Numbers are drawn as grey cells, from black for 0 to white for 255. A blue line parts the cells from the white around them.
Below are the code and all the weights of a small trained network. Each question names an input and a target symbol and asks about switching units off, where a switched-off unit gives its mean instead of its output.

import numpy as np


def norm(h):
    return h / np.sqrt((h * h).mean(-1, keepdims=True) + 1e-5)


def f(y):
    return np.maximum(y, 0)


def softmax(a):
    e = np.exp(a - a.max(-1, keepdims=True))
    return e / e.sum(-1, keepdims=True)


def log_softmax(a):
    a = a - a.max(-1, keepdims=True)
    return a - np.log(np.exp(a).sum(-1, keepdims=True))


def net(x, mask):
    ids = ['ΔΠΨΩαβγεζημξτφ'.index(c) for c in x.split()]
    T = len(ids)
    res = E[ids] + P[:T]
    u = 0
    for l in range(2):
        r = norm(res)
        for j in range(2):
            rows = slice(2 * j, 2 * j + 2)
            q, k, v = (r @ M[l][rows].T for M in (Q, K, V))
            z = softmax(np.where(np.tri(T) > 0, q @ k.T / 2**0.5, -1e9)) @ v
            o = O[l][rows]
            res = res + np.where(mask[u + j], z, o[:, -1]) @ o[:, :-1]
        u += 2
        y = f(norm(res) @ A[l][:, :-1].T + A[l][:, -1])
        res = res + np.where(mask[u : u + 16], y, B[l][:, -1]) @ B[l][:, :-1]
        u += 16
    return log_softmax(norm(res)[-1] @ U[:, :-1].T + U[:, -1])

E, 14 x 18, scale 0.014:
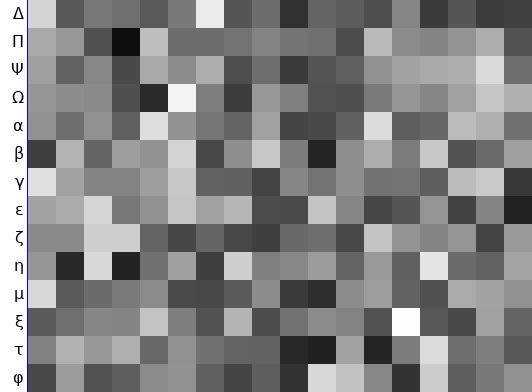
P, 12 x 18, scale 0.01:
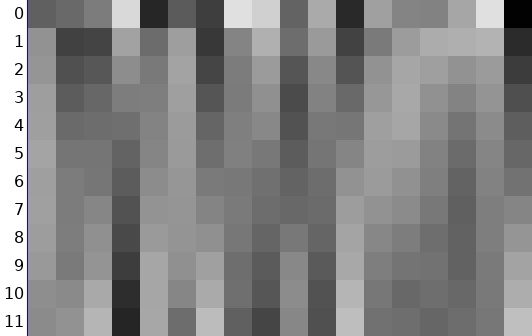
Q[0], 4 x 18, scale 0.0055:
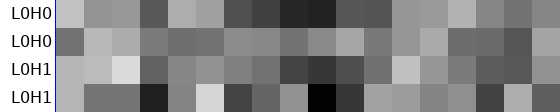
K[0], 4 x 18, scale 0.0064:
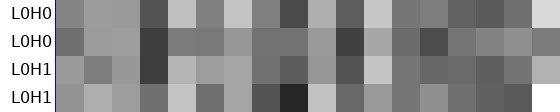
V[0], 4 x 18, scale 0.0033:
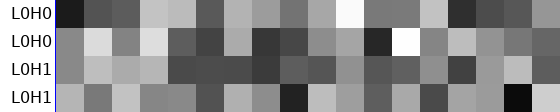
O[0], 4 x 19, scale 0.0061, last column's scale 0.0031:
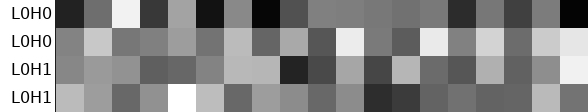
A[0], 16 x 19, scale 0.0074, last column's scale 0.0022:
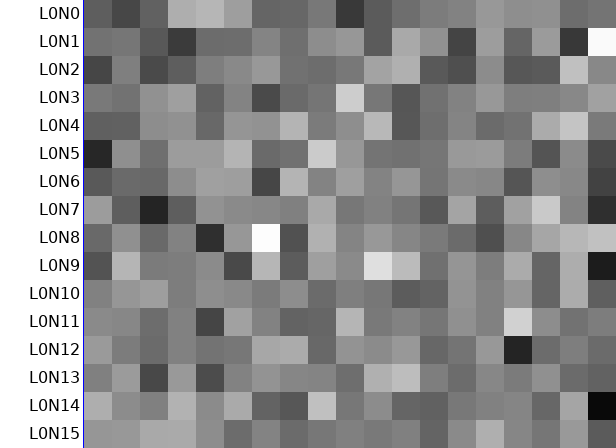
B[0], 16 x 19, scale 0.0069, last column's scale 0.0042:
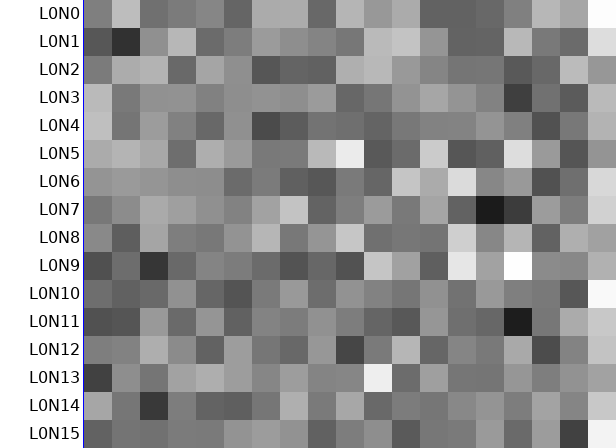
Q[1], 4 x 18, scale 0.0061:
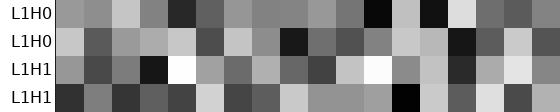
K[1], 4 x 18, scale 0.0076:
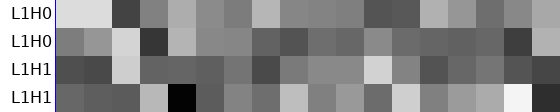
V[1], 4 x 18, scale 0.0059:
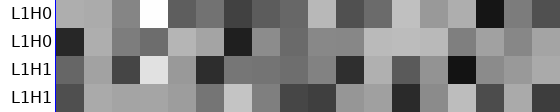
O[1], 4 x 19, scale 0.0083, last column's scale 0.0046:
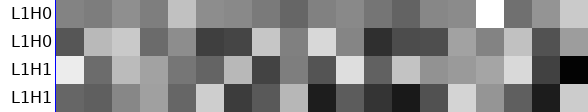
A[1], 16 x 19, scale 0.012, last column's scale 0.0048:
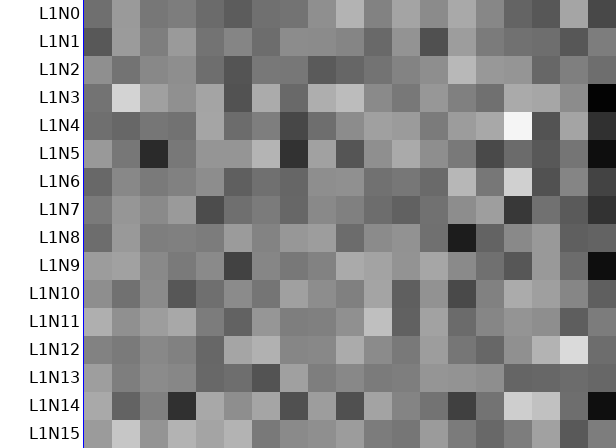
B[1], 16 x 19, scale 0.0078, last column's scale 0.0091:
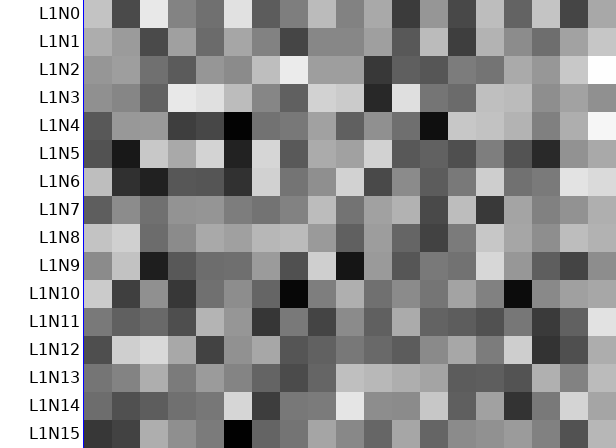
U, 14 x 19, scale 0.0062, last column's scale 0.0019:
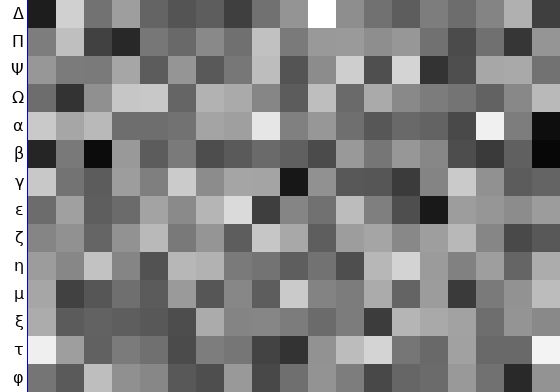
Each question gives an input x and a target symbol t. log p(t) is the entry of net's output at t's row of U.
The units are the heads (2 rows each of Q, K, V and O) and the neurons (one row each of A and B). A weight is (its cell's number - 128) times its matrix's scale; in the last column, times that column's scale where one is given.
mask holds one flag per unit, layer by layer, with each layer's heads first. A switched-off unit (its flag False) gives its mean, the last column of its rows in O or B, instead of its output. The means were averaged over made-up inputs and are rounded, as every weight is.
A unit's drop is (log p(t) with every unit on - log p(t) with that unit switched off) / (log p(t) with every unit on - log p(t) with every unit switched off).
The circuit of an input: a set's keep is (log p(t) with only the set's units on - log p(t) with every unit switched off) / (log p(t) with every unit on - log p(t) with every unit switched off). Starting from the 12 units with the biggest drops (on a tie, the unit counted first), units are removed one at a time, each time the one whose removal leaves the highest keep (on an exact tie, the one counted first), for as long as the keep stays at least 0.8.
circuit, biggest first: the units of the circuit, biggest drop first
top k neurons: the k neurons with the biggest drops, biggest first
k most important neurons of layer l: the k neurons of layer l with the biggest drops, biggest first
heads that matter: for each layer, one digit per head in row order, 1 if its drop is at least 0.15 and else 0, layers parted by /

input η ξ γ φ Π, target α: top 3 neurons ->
L0N2; L0N7; L1N8
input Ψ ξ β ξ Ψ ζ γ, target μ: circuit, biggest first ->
L1N14
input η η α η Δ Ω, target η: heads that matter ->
00 / 00
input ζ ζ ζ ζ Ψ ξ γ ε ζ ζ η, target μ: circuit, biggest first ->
L0H0; L1N4; L1N2
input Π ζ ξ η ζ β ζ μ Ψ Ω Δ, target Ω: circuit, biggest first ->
L1N5; L1H0
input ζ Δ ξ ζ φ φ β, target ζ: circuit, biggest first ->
L0N5; L1N3
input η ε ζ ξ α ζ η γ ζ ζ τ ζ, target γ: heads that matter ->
00 / 01
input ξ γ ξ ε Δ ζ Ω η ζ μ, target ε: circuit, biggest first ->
L1H1; L0N7
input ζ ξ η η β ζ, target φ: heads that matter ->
00 / 01
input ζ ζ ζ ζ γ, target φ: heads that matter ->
10 / 00
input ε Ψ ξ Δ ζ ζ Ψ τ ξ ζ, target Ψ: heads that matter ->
01 / 10
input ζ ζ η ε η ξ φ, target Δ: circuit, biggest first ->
L0N2; L0N13
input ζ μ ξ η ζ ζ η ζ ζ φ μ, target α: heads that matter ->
00 / 10
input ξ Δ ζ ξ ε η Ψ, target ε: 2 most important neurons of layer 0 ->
L0N6; L0N7
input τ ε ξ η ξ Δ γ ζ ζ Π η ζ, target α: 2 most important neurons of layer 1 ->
L1N0; L1N7
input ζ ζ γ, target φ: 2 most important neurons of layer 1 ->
L1N15; L1N12
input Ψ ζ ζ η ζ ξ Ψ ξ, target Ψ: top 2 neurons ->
L1N7; L0N1
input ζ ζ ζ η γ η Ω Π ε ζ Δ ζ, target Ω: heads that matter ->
01 / 10
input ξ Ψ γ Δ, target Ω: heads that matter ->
00 / 00
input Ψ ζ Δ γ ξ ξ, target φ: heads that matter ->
10 / 11
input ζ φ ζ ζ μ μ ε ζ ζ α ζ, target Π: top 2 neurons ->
L1N9; L0N15
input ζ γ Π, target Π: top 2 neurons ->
L0N7; L1N9
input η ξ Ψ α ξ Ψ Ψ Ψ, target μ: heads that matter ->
10 / 01
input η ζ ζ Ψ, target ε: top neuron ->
L0N7
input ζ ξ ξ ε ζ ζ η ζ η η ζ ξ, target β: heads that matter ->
11 / 01
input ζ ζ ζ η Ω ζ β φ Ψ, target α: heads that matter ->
00 / 10
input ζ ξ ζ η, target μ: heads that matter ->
00 / 00
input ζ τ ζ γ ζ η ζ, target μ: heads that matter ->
01 / 01
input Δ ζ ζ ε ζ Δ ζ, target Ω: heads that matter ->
00 / 10
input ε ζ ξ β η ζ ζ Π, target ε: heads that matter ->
00 / 01
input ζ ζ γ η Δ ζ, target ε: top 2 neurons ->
L1N2; L0N7
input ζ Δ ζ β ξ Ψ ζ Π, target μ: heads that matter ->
00 / 01
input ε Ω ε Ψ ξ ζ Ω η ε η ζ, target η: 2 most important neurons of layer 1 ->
L1N0; L1N12
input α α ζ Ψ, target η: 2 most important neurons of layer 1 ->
L1N12; L1N6
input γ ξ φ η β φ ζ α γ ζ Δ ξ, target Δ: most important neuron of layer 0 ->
L0N1
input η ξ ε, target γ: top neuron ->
L1N8
